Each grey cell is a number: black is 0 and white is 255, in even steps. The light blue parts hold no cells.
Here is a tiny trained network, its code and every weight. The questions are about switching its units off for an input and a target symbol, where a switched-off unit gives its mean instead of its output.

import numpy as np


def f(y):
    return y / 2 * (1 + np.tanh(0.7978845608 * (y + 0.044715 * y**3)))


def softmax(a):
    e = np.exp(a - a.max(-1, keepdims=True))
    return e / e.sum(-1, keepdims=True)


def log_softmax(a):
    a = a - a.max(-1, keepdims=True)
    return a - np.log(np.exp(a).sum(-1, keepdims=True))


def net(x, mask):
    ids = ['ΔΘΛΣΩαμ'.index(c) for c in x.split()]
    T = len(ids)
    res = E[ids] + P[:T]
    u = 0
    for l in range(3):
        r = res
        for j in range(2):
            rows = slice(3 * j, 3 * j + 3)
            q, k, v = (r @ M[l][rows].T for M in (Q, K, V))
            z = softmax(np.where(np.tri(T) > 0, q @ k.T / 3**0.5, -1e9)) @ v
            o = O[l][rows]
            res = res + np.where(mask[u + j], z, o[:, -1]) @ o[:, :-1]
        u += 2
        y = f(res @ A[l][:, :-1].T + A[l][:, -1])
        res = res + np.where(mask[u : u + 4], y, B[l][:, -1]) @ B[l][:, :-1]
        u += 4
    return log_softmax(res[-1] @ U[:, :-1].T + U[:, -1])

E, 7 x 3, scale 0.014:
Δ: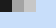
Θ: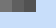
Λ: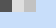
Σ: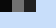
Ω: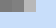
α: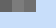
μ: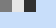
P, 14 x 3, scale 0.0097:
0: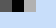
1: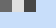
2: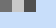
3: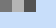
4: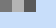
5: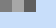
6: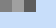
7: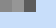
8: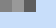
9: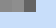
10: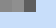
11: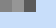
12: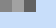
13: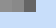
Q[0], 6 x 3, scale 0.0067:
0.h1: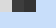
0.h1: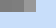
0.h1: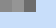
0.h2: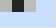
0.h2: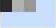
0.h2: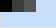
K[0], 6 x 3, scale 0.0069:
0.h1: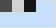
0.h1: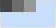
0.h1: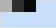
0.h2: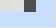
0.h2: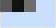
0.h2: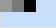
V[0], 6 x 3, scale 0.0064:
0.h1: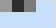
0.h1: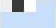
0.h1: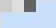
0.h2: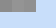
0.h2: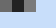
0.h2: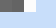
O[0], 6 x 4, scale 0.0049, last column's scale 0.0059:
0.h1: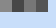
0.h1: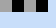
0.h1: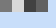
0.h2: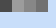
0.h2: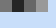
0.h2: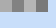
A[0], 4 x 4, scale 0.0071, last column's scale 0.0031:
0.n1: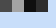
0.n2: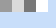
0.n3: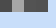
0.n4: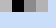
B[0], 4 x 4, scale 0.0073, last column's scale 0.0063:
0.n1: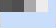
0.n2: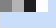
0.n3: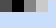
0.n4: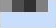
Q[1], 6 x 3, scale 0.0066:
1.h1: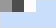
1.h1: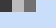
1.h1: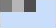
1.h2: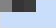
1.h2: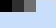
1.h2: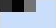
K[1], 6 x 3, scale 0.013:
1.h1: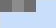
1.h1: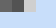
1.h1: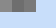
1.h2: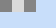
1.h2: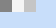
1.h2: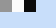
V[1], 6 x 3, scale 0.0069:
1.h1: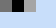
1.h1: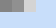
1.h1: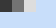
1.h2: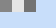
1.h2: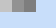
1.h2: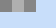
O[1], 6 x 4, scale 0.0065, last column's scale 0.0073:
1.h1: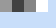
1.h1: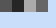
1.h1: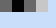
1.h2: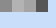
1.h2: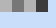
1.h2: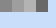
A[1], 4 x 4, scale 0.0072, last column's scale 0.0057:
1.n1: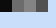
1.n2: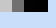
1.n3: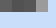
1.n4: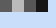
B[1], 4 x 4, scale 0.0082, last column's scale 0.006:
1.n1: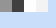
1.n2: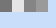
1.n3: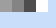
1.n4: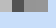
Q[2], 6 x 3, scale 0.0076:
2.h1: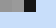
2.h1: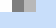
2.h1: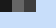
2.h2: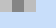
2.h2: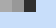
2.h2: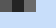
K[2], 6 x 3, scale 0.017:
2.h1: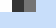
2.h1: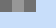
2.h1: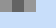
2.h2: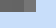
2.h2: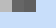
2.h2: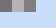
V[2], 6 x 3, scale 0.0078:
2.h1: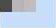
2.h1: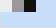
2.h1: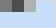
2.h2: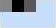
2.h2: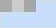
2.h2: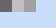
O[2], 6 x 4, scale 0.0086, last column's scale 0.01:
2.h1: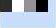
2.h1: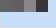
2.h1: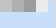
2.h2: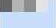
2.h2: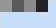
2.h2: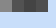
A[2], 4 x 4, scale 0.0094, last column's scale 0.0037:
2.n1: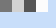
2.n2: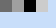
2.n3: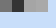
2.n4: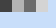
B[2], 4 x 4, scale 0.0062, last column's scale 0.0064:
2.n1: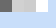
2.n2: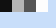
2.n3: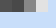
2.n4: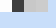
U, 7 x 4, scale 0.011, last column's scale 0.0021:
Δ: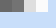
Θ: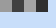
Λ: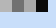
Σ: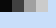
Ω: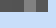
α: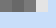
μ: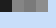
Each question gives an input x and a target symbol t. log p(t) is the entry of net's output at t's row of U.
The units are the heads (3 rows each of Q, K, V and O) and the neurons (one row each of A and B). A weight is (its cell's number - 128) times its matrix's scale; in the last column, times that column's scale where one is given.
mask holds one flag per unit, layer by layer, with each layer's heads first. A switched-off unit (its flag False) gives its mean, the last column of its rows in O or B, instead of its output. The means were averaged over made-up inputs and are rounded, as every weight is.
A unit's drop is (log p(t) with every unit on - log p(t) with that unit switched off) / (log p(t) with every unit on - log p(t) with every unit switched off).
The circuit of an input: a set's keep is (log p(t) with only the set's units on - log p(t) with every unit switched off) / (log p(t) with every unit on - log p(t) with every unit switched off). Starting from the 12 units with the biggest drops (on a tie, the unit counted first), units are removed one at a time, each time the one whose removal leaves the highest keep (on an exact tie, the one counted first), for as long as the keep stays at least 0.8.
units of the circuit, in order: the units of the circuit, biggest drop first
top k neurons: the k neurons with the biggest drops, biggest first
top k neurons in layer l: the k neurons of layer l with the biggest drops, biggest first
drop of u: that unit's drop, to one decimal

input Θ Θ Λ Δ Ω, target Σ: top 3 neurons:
0.n4, 1.n2, 1.n1
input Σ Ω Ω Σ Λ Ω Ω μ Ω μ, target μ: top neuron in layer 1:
1.n2
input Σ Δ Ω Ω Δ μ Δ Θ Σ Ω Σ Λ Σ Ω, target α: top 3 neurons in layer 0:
0.n2, 0.n1, 0.n3
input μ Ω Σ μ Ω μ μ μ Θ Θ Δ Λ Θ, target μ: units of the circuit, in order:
2.h1, 1.h1
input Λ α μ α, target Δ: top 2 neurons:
0.n3, 0.n1
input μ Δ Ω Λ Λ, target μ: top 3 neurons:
0.n2, 2.n2, 1.n1
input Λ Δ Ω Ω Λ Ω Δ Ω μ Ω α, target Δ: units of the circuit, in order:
2.h1, 1.h1, 1.h2, 2.n4
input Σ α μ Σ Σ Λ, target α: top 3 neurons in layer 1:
1.n1, 1.n3, 1.n4
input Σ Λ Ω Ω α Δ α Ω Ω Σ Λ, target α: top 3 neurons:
0.n2, 1.n1, 0.n1
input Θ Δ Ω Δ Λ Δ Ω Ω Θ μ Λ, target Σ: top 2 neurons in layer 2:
2.n3, 2.n4
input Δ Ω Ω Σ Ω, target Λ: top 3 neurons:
1.n1, 0.n2, 2.n2
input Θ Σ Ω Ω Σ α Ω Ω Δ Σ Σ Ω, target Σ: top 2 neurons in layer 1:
1.n2, 1.n1
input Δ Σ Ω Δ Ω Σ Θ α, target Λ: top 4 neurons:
1.n1, 0.n2, 2.n2, 2.n3
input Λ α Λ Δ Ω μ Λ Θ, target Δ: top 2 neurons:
0.n2, 2.n1
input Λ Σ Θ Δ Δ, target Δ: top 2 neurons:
1.n1, 2.n4
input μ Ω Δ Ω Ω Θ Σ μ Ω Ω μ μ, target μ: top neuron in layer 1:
1.n1
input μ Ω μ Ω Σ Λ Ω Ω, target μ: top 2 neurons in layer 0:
0.n1, 0.n3
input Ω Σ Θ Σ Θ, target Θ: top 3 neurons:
0.n2, 0.n4, 2.n2
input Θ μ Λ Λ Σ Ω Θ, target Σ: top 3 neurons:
0.n4, 1.n2, 0.n1
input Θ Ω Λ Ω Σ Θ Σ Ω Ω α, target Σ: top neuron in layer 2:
2.n4
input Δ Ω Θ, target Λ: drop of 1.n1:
0.3
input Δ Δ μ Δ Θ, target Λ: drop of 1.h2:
0.2
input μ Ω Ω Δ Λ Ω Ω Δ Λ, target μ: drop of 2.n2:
0.5
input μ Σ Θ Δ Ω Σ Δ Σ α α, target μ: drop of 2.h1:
0.4
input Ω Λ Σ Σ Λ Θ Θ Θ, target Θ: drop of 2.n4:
-0.1
